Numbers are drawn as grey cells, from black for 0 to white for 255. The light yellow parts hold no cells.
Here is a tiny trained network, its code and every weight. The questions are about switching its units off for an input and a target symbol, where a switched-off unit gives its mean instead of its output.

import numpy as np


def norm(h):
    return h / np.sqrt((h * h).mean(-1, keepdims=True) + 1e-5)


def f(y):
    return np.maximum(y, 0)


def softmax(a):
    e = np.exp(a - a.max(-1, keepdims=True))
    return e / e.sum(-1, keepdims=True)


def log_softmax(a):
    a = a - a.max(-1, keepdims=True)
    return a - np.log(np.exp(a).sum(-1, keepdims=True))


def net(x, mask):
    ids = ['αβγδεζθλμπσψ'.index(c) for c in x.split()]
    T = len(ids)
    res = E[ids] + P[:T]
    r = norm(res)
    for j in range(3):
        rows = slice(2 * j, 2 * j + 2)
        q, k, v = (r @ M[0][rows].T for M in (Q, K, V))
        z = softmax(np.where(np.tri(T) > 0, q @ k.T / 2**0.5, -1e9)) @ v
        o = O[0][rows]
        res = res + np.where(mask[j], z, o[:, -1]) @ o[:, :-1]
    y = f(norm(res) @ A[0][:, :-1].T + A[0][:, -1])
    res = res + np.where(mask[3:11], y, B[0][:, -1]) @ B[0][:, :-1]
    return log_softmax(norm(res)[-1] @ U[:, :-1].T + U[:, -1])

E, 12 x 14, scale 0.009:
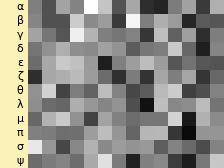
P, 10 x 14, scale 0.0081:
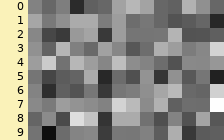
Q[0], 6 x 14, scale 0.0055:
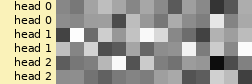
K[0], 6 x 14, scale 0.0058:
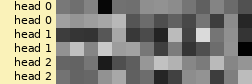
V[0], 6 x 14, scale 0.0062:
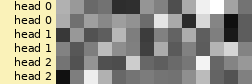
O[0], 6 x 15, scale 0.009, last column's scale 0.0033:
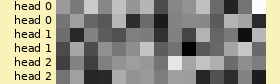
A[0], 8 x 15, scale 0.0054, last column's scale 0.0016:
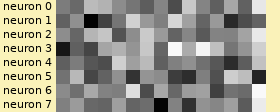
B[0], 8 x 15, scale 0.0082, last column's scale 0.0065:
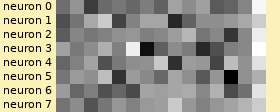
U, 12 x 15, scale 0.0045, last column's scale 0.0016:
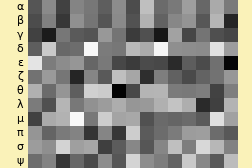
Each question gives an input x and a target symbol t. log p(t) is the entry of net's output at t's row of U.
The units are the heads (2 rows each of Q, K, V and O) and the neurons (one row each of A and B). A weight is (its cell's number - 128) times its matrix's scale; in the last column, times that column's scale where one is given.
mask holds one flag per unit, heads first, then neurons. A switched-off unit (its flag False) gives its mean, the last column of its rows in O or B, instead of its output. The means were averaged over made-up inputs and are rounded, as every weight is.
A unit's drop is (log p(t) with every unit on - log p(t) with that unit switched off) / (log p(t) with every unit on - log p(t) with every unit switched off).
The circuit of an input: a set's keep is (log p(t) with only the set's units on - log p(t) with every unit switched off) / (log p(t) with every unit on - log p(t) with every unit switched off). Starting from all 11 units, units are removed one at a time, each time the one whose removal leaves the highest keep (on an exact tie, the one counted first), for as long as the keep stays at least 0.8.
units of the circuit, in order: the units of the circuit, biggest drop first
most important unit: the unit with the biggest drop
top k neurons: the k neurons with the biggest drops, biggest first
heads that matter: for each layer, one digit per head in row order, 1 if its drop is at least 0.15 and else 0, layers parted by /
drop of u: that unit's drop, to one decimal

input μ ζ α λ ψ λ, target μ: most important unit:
neuron 1
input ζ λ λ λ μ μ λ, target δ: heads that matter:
010
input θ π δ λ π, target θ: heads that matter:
011
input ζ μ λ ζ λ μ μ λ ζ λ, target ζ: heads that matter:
001
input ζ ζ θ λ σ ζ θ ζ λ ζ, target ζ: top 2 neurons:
[neuron 4; neuron 3]
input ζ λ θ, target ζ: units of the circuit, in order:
[head 2; neuron 4]
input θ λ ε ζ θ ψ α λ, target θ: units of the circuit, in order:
[head 2; neuron 3; head 1]
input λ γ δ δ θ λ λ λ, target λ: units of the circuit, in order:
[head 0; neuron 6]
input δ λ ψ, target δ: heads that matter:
101
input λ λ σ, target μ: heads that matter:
010
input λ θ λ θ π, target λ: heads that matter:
101
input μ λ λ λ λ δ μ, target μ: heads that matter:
010
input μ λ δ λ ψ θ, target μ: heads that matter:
000
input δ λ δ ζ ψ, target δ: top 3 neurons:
[neuron 7; neuron 4; neuron 1]
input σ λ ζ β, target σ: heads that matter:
101
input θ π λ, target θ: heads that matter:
001
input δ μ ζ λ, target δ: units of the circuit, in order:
[head 1; head 2]
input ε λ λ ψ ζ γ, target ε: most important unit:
head 2
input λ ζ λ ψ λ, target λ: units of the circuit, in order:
[head 0; neuron 3]
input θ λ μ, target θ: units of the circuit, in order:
[neuron 3; head 2]
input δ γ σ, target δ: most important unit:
head 0
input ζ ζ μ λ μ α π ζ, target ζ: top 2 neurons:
[neuron 3; neuron 4]
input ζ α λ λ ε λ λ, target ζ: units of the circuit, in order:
[head 2; neuron 3]
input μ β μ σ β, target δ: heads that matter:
110
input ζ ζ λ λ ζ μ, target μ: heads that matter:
010
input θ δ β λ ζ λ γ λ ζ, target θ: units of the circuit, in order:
[neuron 3; head 2; neuron 1]
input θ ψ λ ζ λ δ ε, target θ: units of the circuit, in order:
[neuron 3; head 2]
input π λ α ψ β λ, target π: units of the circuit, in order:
[head 0]
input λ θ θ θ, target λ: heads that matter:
100
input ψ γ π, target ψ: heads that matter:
100
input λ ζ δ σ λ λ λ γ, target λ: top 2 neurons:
[neuron 3; neuron 1]
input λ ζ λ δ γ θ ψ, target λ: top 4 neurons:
[neuron 3; neuron 6; neuron 2; neuron 1]
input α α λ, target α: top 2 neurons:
[neuron 5; neuron 7]
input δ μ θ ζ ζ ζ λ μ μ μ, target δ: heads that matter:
110
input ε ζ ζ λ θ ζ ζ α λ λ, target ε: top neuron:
[neuron 5]
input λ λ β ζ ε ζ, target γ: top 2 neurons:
[neuron 2; neuron 5]
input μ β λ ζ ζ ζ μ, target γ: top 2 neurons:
[neuron 1; neuron 2]
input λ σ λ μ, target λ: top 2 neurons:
[neuron 6; neuron 3]
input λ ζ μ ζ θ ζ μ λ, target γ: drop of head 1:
1.0
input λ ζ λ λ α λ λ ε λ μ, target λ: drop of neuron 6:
0.2
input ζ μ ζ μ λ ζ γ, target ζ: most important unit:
head 2
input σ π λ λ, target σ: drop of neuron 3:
0.1
